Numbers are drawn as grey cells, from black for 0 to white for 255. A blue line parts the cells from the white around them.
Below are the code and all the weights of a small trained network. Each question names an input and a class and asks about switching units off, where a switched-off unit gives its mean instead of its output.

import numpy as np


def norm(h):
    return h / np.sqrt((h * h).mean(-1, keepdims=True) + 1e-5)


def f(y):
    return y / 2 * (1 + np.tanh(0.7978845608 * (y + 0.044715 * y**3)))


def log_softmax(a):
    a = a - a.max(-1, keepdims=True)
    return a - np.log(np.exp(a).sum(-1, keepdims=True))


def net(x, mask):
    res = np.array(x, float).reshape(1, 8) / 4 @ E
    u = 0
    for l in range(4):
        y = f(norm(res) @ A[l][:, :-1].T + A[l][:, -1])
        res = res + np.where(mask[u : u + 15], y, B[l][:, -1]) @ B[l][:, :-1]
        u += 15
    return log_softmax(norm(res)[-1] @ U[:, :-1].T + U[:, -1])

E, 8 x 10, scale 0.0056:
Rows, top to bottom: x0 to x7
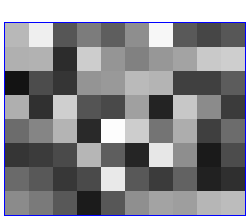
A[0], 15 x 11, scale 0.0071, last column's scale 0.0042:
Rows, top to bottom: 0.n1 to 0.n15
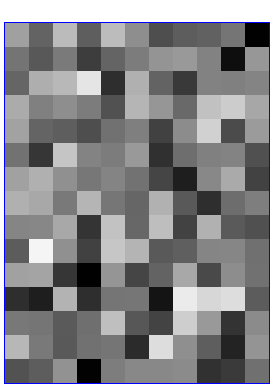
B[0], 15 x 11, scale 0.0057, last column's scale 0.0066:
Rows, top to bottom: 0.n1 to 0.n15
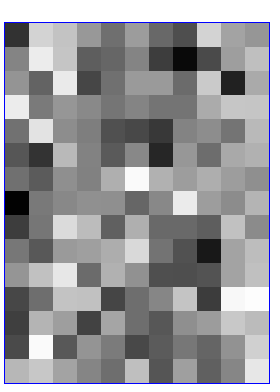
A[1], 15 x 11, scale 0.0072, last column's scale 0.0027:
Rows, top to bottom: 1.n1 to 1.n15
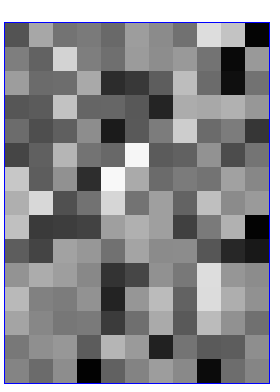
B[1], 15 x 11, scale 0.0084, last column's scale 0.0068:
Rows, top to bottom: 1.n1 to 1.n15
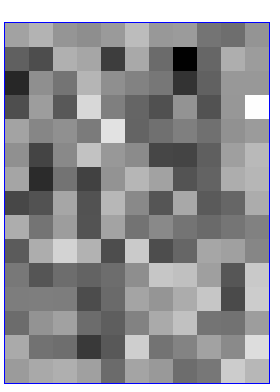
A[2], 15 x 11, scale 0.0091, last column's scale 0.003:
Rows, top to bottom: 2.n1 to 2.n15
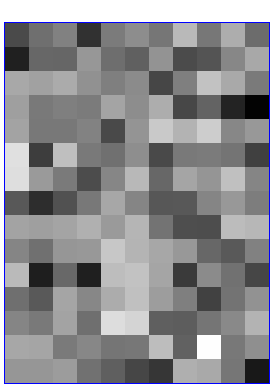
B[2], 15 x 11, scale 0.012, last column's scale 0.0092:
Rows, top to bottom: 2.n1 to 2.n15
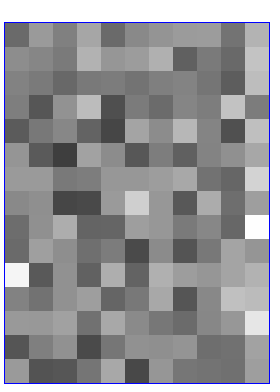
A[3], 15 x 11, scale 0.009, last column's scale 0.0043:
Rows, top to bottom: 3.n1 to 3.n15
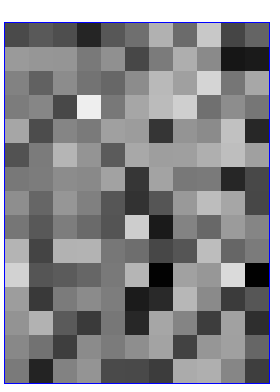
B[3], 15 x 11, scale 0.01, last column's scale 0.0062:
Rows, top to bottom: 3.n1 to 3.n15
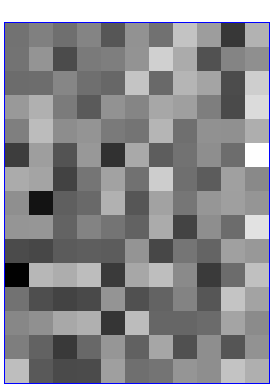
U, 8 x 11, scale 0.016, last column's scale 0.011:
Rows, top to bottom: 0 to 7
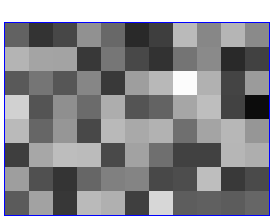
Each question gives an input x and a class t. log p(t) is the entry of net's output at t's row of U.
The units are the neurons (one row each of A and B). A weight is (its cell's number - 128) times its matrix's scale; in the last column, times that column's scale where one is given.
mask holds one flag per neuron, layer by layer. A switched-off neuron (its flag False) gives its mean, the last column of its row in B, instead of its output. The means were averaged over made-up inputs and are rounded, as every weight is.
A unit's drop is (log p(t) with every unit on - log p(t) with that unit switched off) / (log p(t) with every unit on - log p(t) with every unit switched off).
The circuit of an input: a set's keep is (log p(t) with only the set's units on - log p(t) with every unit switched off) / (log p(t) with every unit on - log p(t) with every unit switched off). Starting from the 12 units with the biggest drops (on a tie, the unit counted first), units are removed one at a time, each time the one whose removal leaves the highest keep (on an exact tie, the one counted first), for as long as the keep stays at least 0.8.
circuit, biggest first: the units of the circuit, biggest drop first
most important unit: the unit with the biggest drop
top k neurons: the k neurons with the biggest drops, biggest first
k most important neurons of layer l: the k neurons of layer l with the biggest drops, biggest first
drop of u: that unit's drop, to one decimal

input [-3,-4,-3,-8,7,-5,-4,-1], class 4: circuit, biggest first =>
(1.n7 0.n14)
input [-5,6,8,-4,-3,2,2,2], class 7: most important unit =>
1.n14
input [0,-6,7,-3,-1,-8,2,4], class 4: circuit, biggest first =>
(2.n11 1.n7)
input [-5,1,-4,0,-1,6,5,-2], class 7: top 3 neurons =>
(2.n2 1.n4 0.n4)
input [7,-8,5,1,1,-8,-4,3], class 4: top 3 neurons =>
(2.n11 0.n12 1.n4)
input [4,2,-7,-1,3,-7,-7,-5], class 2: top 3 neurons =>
(2.n5 1.n12 0.n11)
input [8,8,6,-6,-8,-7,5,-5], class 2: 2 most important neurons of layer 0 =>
(0.n11 0.n3)
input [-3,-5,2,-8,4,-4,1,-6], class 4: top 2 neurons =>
(0.n12 2.n11)
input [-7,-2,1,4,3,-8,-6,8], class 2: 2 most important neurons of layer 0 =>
(0.n4 0.n11)
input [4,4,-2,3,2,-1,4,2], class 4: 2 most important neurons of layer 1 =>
(1.n7 1.n14)
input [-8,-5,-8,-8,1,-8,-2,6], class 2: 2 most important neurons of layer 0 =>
(0.n2 0.n4)
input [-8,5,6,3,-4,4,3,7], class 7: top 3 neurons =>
(2.n2 2.n8 3.n4)
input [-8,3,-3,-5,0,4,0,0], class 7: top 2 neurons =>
(3.n4 2.n2)
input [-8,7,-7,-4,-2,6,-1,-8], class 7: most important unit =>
1.n3
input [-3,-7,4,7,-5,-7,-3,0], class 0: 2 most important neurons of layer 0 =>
(0.n5 0.n10)
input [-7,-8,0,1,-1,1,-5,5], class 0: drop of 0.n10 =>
0.2
